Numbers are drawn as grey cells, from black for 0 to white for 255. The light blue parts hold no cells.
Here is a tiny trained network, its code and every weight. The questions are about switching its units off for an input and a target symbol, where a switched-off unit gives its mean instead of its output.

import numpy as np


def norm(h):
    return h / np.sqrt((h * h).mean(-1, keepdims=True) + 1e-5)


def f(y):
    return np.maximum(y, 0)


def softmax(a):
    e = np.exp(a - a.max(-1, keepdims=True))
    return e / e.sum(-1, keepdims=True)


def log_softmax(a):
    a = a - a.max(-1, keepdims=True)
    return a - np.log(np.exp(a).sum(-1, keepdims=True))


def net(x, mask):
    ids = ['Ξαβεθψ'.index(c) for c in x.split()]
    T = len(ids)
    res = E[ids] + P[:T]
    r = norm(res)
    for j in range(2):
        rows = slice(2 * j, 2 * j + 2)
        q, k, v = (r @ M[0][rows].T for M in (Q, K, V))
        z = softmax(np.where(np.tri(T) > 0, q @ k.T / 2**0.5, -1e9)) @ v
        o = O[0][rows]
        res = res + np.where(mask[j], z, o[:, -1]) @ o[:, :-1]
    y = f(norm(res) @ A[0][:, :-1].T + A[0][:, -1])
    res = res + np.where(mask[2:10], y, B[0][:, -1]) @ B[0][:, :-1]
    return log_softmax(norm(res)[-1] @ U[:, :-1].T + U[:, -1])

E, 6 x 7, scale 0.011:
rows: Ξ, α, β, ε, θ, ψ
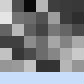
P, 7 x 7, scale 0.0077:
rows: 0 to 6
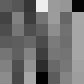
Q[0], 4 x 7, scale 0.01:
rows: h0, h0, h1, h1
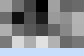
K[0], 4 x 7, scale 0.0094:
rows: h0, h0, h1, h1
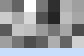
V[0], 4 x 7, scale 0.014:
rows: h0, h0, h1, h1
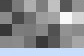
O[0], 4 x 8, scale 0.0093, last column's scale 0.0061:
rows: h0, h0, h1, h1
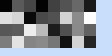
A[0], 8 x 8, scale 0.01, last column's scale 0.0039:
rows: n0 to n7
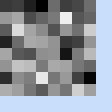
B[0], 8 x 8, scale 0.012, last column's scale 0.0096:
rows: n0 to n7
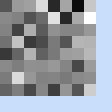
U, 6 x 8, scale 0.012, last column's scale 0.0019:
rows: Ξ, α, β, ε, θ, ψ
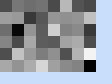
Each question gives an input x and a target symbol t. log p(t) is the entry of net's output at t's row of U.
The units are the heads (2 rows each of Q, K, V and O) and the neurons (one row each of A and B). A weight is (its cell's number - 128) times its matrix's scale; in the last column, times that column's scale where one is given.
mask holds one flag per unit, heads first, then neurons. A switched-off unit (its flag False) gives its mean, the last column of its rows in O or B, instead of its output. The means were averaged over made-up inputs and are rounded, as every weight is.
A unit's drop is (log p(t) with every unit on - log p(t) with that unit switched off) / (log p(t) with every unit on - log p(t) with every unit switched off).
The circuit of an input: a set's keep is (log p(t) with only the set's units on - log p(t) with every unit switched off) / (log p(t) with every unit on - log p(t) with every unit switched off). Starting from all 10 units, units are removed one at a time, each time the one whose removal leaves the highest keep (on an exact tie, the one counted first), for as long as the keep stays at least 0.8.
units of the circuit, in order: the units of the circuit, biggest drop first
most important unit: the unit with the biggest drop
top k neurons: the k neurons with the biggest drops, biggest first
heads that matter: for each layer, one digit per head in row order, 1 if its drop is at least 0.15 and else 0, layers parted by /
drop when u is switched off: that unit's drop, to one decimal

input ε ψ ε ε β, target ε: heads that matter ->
01
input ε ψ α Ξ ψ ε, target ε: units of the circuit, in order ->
(h1 n1 n0)
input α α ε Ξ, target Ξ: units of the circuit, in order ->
(h0 n0)
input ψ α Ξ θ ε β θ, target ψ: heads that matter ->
11
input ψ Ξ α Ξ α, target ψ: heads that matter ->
10
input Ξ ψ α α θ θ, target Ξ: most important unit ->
h1
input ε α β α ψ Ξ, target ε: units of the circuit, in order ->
(h1 n1 n4 n0)
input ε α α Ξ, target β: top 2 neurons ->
(n0 n7)
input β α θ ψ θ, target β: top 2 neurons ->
(n3 n0)
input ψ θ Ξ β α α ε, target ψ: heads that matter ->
10
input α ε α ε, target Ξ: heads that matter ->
10
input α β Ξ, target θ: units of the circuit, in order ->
(h0 n3)
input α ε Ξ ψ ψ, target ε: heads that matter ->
11
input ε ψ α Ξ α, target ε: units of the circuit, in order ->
(h1 n1 n0 n4)
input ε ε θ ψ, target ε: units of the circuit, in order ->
(h1 n2)
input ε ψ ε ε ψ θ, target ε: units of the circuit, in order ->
(h1 n1)
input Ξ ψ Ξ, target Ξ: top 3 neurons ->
(n1 n4 n3)
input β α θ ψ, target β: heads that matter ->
01
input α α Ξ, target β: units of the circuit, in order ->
(h0)
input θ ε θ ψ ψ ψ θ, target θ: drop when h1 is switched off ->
0.9
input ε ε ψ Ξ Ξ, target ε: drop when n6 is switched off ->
0.0
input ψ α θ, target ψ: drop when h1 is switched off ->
0.1
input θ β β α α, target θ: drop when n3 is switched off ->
0.2
